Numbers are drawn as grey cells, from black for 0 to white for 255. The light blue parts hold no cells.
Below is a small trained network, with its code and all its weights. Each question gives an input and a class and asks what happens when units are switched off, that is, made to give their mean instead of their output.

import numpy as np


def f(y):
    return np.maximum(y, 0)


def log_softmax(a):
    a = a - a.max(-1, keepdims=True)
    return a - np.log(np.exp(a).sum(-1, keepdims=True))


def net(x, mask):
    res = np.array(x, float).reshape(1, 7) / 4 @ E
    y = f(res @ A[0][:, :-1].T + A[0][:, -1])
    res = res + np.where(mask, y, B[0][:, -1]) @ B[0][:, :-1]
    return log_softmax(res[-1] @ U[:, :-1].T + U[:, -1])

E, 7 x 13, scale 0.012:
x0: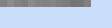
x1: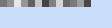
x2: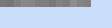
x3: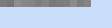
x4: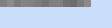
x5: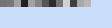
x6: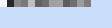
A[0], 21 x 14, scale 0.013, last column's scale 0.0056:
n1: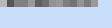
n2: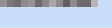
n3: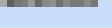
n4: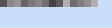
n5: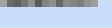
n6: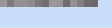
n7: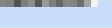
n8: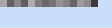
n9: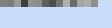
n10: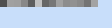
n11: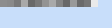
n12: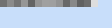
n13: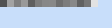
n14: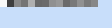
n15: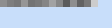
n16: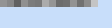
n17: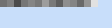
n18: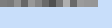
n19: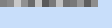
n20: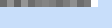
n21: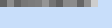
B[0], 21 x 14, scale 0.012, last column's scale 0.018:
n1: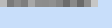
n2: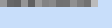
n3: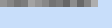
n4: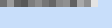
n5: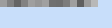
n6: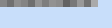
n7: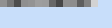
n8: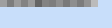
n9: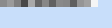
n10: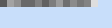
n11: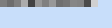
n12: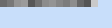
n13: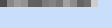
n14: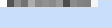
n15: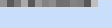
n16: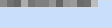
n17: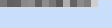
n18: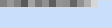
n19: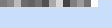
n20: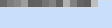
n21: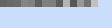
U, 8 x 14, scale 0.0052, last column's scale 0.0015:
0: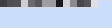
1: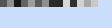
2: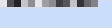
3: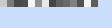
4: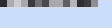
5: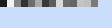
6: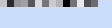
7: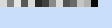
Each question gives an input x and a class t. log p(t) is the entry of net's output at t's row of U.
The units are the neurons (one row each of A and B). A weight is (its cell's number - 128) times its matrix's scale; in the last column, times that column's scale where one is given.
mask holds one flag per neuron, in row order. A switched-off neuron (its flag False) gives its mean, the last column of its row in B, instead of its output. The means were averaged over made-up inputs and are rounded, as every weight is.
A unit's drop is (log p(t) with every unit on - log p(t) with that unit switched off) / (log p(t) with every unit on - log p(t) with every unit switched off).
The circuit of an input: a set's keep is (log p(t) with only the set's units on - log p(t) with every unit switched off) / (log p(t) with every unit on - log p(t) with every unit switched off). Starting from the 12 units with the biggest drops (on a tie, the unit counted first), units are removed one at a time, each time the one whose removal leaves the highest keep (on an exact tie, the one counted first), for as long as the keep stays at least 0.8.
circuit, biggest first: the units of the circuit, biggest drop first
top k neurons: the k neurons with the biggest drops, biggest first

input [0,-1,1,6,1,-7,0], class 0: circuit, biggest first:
n14; n19
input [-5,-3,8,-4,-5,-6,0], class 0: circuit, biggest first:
n14
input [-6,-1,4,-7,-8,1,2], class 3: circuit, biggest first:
n19; n11
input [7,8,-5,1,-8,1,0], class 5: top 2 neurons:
n14; n10
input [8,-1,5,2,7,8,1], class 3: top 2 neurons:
n19; n8
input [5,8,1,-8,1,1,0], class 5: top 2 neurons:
n14; n10
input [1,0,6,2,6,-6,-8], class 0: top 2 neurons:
n19; n21
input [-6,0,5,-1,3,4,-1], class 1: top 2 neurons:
n19; n14
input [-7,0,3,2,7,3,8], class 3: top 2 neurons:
n19; n5
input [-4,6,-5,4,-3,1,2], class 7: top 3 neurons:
n11; n15; n2
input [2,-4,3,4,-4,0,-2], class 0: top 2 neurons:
n9; n18
